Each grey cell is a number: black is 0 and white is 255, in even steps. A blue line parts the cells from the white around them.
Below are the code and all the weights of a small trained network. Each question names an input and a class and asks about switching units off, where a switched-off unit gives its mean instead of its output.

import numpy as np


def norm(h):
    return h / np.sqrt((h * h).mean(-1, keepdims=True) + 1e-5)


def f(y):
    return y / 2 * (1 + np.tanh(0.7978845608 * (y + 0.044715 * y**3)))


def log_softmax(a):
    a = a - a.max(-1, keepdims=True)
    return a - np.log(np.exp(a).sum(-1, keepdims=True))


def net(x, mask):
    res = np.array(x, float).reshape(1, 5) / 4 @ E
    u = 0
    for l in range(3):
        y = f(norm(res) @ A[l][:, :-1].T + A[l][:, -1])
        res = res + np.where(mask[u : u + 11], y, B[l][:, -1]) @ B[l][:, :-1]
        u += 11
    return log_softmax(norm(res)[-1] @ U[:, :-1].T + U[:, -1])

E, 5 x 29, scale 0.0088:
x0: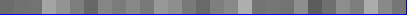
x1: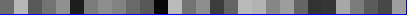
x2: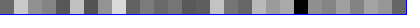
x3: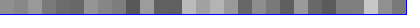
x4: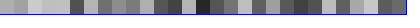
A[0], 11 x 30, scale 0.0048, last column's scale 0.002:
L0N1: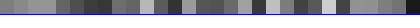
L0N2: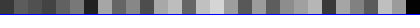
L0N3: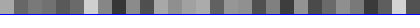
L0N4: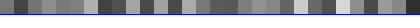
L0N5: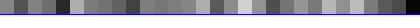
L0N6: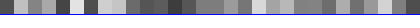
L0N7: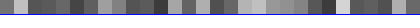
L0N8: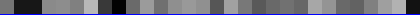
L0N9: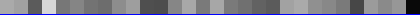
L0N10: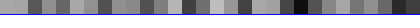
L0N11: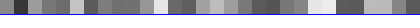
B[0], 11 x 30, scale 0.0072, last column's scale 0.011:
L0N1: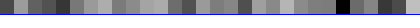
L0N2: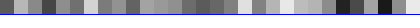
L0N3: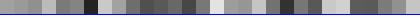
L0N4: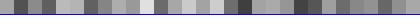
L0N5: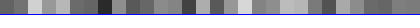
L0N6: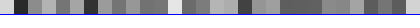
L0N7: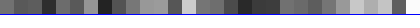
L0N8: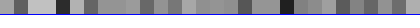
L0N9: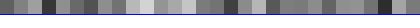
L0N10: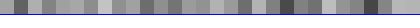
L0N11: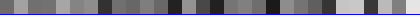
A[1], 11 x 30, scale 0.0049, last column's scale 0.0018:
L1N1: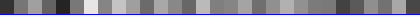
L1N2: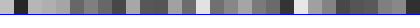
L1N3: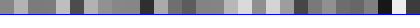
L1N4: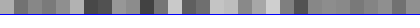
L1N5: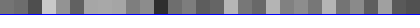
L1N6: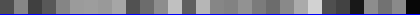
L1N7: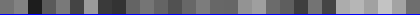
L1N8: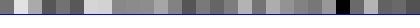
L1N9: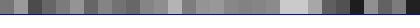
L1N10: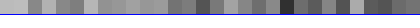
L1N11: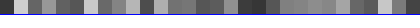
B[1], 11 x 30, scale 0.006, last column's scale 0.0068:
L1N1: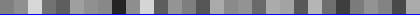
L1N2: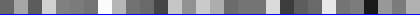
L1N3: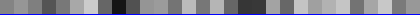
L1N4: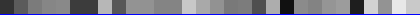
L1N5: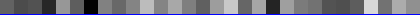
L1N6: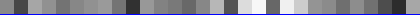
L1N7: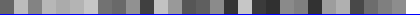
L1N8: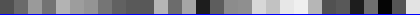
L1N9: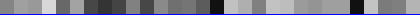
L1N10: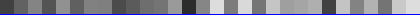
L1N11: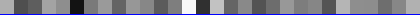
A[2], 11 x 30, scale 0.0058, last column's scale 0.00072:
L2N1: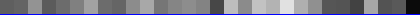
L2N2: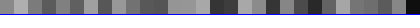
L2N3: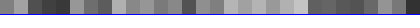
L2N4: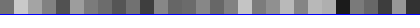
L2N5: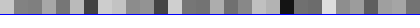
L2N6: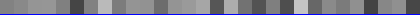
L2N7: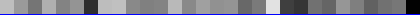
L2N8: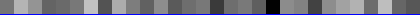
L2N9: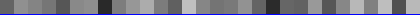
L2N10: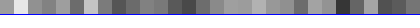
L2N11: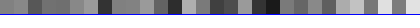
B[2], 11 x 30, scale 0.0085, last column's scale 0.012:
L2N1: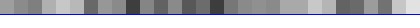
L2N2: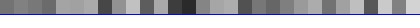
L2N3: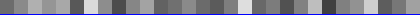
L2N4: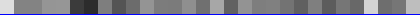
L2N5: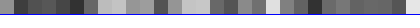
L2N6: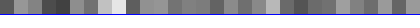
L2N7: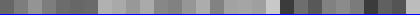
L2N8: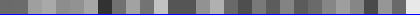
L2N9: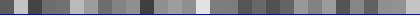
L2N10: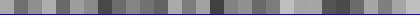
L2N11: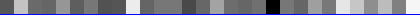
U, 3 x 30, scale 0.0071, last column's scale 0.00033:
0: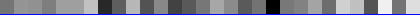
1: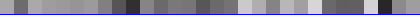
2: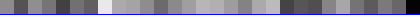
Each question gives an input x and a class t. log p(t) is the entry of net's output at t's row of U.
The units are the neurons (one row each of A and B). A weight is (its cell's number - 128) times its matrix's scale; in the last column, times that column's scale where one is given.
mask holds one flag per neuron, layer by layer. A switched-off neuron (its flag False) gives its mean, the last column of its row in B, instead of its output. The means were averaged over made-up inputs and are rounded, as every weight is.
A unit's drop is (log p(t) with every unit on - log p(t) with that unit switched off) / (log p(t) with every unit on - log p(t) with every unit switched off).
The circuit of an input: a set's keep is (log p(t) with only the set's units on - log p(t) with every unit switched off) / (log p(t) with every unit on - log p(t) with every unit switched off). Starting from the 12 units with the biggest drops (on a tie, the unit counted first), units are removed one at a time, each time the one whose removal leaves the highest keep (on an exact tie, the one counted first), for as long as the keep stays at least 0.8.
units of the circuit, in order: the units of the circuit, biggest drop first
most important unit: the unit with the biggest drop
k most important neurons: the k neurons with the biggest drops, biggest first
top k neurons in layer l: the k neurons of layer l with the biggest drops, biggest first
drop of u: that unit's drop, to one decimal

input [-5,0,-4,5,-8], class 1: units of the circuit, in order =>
[L0N2]
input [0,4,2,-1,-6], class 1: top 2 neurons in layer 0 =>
[L0N2 L0N11]
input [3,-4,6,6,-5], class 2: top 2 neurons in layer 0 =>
[L0N6 L0N7]
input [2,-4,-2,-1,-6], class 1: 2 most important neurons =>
[L0N2 L0N7]
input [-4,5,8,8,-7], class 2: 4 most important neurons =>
[L0N6 L0N10 L0N1 L1N8]
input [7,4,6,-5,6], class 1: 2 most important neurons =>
[L0N1 L0N3]
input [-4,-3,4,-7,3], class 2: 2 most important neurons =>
[L0N2 L0N7]
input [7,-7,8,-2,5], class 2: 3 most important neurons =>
[L0N7 L0N6 L0N10]
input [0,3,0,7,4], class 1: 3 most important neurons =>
[L0N11 L0N1 L1N8]
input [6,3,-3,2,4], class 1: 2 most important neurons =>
[L0N11 L0N1]
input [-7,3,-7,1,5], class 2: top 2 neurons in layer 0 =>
[L0N2 L0N3]
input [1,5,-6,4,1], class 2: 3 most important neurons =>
[L0N3 L0N11 L0N8]
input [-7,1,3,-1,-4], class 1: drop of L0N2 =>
1.2
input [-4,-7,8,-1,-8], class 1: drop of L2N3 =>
0.1
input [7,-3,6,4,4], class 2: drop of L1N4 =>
0.0
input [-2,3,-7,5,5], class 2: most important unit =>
L0N2
